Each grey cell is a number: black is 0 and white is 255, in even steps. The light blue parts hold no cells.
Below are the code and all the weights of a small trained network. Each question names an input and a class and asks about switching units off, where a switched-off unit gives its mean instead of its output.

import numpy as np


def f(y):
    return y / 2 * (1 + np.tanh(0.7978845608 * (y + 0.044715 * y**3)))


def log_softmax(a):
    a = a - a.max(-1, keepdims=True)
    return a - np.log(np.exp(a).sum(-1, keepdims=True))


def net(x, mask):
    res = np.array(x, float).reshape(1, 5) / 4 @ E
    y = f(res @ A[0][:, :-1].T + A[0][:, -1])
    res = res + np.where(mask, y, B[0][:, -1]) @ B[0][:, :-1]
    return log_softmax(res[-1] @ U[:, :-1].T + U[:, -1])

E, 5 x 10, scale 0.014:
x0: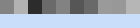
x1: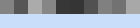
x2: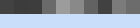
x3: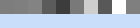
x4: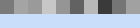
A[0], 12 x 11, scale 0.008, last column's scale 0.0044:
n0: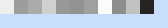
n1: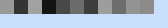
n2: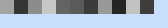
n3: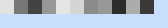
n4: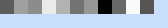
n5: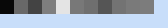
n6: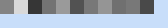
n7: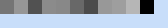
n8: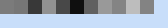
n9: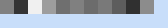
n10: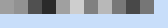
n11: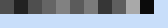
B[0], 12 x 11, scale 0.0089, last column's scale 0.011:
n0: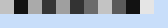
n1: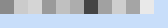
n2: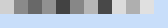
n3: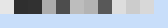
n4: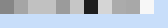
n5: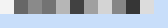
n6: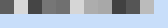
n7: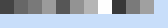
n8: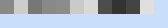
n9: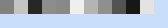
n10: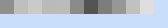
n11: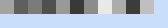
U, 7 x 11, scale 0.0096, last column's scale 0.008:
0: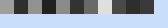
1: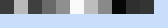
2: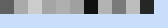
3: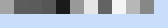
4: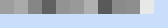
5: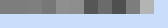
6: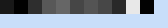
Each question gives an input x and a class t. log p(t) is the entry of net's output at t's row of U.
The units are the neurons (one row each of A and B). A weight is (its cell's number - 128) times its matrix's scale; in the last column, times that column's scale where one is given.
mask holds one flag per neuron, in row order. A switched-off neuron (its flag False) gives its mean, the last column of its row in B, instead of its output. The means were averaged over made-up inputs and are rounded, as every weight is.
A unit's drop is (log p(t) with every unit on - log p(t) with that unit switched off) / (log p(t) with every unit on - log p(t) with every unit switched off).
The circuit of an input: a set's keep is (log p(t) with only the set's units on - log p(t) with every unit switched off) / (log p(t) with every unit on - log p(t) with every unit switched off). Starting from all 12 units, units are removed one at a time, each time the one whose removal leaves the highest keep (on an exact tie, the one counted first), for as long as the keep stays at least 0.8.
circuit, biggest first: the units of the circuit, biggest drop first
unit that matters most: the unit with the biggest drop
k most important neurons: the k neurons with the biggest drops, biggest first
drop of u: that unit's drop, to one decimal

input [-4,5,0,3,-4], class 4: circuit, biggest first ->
n4; n1
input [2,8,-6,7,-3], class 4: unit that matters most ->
n8
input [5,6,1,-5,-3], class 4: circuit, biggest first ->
n2; n8
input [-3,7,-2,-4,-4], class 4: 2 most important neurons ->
n2; n1
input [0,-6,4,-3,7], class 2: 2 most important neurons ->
n4; n2
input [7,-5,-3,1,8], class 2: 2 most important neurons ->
n4; n9
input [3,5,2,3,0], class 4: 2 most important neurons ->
n8; n3
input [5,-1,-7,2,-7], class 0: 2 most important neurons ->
n0; n4
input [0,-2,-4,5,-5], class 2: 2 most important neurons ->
n3; n2
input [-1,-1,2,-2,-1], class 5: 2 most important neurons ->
n0; n2
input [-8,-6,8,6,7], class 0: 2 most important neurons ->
n5; n11
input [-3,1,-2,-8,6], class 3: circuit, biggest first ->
n2; n3
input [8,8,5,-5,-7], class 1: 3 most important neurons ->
n8; n7; n6
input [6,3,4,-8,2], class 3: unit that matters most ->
n2
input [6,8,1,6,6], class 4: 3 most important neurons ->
n8; n9; n6
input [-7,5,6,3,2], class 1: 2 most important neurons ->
n9; n0
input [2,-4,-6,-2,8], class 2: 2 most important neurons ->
n4; n5
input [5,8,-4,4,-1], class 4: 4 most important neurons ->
n8; n3; n1; n9
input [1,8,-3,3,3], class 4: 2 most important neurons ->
n8; n3
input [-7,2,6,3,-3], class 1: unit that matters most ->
n9
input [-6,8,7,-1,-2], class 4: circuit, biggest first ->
n2; n1; n9
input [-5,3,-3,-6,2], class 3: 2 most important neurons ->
n2; n8
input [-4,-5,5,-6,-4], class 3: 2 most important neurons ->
n3; n0
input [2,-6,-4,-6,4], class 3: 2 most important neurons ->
n3; n1
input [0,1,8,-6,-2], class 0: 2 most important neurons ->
n5; n11
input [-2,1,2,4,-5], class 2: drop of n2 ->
0.2
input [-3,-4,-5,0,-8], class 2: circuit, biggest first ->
n10
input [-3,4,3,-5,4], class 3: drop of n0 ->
0.1
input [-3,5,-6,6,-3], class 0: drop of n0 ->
0.4
